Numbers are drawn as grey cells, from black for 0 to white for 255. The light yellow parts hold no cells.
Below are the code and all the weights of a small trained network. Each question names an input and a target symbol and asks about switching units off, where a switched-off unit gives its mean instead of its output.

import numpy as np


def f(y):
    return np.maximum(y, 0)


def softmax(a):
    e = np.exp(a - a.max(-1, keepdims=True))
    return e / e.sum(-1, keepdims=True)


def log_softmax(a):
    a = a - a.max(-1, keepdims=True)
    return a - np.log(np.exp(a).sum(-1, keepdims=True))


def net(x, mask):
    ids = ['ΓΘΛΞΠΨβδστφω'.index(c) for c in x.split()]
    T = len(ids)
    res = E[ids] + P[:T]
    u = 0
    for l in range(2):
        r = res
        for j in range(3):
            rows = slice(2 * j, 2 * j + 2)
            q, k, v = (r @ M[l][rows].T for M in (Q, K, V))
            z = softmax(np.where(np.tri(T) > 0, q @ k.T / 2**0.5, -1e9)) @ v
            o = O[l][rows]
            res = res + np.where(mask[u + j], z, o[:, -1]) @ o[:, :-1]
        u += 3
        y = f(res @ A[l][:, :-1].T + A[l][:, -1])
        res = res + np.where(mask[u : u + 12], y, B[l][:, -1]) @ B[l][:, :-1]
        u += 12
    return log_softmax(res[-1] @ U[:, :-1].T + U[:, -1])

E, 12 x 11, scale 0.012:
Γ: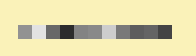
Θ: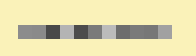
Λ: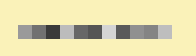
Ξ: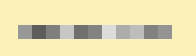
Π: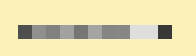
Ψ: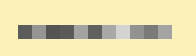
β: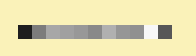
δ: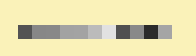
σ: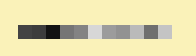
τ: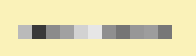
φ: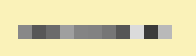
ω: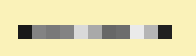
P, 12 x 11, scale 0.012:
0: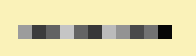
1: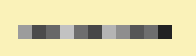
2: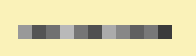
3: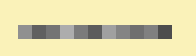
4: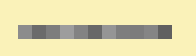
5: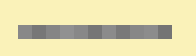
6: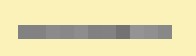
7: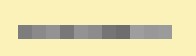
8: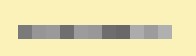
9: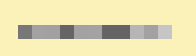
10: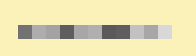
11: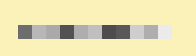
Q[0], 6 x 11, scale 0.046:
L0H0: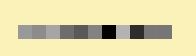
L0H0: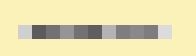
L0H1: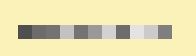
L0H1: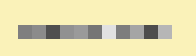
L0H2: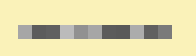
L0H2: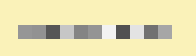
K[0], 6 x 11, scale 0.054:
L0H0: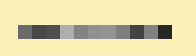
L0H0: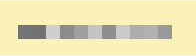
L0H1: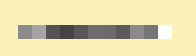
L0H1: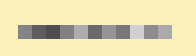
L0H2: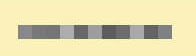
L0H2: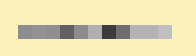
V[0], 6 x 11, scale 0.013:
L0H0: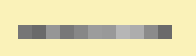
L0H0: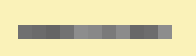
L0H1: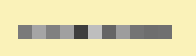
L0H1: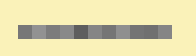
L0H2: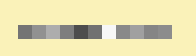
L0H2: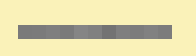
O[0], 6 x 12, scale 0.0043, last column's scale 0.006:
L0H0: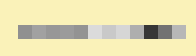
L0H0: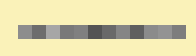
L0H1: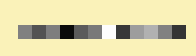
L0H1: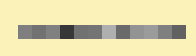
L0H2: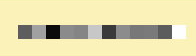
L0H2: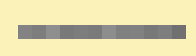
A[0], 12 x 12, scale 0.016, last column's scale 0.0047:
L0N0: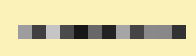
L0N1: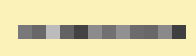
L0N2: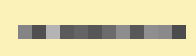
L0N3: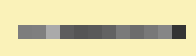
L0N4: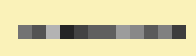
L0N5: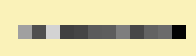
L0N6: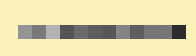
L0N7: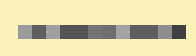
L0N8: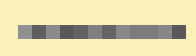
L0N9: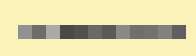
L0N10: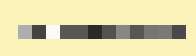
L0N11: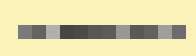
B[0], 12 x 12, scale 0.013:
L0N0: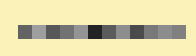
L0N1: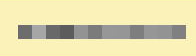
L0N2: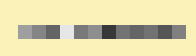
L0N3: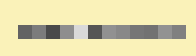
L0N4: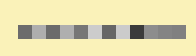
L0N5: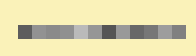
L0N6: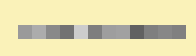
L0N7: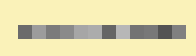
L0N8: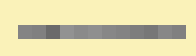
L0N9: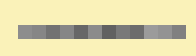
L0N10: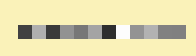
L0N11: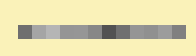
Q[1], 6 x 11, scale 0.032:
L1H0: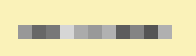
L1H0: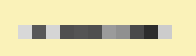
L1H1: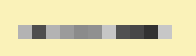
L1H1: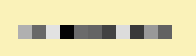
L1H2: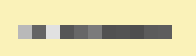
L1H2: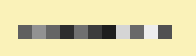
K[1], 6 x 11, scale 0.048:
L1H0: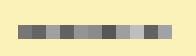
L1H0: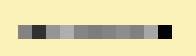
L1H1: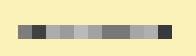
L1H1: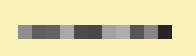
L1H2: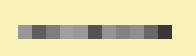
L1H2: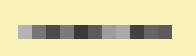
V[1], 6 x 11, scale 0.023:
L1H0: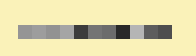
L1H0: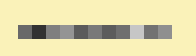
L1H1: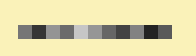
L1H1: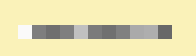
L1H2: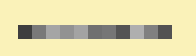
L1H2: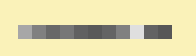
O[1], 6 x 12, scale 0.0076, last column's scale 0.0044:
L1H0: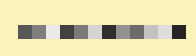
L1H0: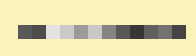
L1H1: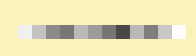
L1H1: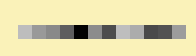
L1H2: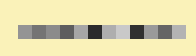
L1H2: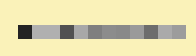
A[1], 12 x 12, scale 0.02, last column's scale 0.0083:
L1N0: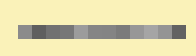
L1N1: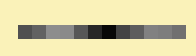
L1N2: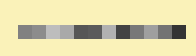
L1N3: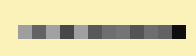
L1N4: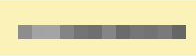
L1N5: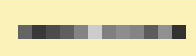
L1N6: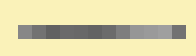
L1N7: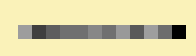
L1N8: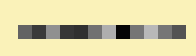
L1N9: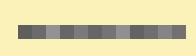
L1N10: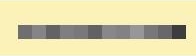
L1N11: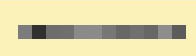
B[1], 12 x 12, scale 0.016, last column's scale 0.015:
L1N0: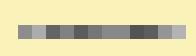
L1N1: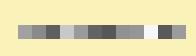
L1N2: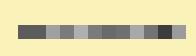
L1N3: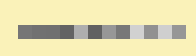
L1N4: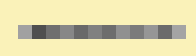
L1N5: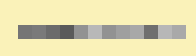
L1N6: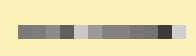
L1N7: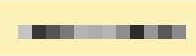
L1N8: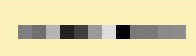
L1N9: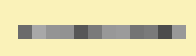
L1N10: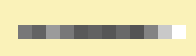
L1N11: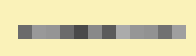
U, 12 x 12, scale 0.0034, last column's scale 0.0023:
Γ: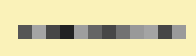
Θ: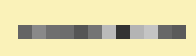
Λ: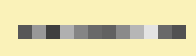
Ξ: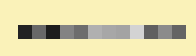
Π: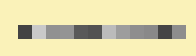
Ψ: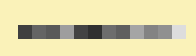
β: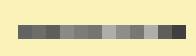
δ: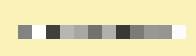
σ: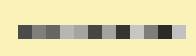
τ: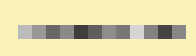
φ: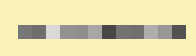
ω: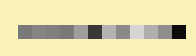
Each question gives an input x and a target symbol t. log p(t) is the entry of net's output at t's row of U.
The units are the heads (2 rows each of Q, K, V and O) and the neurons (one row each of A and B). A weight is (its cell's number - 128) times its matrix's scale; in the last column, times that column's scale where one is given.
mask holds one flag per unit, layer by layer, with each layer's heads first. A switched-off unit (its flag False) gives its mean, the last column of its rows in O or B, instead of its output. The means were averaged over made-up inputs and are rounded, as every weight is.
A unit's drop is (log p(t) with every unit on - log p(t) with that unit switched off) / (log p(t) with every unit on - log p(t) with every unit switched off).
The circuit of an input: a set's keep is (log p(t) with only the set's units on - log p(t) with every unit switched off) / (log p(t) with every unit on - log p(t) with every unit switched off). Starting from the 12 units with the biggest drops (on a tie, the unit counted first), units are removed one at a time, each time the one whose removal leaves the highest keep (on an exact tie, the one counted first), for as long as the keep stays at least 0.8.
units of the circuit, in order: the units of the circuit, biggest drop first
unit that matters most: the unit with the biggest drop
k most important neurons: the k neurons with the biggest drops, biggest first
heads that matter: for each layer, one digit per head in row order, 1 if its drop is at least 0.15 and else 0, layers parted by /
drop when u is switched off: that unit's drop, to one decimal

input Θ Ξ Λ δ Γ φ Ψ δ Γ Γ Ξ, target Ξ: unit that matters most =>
L0H0
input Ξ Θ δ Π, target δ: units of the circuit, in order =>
L1H1, L1N0
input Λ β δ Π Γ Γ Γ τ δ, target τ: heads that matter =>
000 / 010
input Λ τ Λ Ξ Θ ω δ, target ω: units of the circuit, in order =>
L1H2, L1N3
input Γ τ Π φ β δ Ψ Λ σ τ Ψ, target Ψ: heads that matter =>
000 / 110
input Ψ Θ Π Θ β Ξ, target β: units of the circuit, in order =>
L1H2, L1N7
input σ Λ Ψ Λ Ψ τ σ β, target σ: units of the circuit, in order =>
L1H0, L1N2
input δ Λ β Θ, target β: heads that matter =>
000 / 011
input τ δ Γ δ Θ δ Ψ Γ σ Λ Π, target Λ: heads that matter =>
110 / 010
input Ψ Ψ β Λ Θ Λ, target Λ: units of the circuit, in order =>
L1N1, L1H1, L0H0, L1H0
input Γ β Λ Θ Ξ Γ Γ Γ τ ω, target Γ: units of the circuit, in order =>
L1H0, L1N6
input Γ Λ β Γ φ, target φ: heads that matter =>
000 / 110
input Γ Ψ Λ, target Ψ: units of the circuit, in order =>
L1N10, L1H0, L1H1
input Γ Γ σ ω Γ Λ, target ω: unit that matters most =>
L1H2
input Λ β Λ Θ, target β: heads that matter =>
100 / 011
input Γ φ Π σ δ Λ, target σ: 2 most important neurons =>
L1N2, L1N10
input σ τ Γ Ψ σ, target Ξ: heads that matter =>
000 / 000
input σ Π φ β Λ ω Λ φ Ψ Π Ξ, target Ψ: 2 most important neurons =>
L1N10, L1N6
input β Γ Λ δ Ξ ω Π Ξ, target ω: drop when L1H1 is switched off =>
0.1
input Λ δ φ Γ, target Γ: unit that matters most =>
L1H0
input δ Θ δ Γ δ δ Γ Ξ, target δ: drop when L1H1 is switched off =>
0.7
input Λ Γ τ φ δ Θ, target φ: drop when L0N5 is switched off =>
0.0
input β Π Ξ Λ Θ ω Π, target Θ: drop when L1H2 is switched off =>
0.1
